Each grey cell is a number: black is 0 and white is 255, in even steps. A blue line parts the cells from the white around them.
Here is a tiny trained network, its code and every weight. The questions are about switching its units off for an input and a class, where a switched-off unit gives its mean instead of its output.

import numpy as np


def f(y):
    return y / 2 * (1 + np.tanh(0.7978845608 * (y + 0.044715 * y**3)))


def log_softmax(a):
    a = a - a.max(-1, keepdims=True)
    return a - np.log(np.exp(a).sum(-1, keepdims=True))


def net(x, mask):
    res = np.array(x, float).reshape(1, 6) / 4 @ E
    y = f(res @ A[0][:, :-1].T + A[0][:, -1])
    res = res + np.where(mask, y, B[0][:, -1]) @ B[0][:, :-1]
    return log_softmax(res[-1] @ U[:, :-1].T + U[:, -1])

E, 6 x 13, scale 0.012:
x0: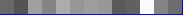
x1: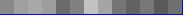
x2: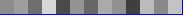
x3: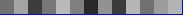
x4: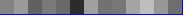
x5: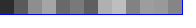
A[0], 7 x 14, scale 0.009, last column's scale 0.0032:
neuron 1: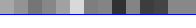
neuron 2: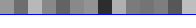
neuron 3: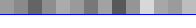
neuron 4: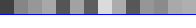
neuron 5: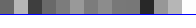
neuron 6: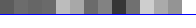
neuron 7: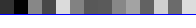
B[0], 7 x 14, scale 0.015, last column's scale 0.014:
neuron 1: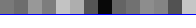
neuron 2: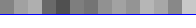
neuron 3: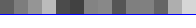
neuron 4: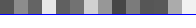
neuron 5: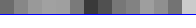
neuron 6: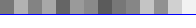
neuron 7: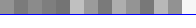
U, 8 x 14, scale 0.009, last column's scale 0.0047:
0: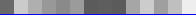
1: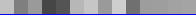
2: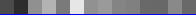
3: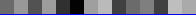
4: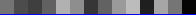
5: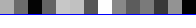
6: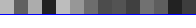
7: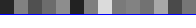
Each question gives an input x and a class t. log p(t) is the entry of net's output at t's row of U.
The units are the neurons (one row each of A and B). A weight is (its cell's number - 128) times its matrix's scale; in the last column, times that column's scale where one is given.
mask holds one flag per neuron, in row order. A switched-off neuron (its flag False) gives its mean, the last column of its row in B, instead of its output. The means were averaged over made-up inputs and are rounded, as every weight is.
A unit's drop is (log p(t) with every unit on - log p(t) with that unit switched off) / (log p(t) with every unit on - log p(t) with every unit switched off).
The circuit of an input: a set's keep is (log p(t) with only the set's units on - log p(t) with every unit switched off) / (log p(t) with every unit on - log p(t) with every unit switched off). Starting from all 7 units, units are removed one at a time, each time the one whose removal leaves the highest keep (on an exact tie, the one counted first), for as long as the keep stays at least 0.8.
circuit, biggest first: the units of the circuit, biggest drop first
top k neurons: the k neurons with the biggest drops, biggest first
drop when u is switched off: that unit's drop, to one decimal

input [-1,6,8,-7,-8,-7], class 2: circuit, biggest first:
(neuron 6)
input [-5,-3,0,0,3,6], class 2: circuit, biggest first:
(neuron 6; neuron 2)
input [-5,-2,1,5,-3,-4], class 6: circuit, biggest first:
(neuron 6; neuron 1; neuron 4)
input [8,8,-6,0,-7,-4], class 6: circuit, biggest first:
(neuron 1; neuron 4)
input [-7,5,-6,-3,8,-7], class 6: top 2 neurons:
(neuron 6; neuron 4)
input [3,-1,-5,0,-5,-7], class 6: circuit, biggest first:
(neuron 1; neuron 4)
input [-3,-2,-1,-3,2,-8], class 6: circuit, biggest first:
(neuron 6; neuron 4)
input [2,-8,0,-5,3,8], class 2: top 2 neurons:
(neuron 4; neuron 7)
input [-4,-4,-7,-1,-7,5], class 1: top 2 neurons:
(neuron 7; neuron 2)
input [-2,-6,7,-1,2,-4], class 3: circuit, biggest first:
(neuron 1; neuron 7)
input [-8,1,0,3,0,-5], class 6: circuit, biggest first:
(neuron 6; neuron 1; neuron 4)
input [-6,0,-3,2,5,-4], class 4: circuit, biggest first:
(neuron 6; neuron 3)
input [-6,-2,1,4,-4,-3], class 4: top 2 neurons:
(neuron 6; neuron 2)
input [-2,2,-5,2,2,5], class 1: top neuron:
(neuron 1)
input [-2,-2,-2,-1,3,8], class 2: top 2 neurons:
(neuron 6; neuron 2)
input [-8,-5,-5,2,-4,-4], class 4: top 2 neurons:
(neuron 6; neuron 7)
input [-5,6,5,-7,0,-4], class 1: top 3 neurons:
(neuron 3; neuron 2; neuron 4)
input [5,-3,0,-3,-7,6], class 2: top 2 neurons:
(neuron 4; neuron 7)
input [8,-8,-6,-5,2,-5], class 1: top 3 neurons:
(neuron 7; neuron 5; neuron 1)
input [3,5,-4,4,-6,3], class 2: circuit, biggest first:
(neuron 2)
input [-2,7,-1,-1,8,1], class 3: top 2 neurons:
(neuron 7; neuron 1)
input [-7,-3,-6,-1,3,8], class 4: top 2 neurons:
(neuron 6; neuron 5)
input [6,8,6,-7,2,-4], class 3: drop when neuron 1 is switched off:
0.0
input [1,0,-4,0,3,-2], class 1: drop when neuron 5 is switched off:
0.2
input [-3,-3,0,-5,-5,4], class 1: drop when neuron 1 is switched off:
0.3
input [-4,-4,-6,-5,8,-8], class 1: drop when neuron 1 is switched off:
0.1
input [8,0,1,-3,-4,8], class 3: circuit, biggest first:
(neuron 4)
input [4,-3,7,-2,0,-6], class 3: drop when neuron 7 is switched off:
0.1
